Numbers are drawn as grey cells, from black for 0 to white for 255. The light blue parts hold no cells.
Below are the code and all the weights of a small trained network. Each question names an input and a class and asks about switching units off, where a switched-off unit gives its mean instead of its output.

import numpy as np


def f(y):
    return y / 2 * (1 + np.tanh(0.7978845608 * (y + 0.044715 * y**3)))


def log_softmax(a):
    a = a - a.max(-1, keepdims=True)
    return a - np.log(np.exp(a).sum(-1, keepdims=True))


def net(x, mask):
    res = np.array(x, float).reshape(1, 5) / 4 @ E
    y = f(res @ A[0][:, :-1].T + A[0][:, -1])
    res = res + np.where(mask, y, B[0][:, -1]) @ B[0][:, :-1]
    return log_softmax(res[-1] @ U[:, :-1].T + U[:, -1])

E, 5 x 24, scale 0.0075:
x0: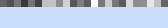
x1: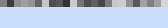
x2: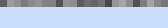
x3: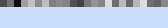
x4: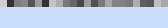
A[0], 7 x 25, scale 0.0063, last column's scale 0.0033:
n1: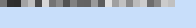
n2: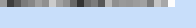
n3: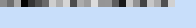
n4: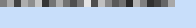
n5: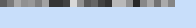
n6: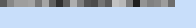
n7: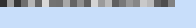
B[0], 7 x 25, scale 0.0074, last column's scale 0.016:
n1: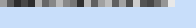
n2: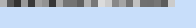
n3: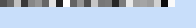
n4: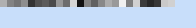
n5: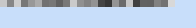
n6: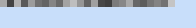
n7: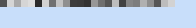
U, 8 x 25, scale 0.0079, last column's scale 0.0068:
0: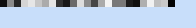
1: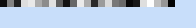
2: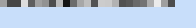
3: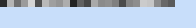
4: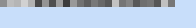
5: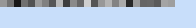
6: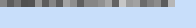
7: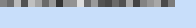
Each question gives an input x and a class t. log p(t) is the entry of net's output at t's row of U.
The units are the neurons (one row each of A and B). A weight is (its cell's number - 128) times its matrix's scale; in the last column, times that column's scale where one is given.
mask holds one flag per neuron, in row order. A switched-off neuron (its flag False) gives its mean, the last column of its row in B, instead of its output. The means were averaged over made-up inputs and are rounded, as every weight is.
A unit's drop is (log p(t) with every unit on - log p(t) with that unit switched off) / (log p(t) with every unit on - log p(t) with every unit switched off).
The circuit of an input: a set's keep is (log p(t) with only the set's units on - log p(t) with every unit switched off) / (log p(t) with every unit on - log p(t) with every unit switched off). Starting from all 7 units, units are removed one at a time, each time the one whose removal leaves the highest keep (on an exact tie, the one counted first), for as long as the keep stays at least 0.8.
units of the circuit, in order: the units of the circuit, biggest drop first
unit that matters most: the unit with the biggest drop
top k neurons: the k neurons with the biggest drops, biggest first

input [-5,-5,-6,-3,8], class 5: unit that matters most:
n4
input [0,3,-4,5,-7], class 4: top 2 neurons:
(n3, n7)
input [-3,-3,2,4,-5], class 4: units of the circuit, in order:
(n3, n1)
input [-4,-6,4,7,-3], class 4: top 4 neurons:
(n1, n7, n2, n4)
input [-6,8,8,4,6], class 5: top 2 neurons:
(n3, n1)
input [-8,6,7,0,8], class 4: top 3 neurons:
(n3, n5, n1)
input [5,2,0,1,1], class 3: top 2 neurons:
(n4, n7)
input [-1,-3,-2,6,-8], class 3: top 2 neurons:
(n7, n5)
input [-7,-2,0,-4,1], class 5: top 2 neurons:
(n3, n7)
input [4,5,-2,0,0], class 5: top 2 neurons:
(n3, n1)
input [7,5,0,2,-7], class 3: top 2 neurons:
(n7, n4)
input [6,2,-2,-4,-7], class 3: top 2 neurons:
(n7, n6)
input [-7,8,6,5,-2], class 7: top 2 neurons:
(n5, n6)
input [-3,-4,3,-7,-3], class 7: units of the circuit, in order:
(n1)
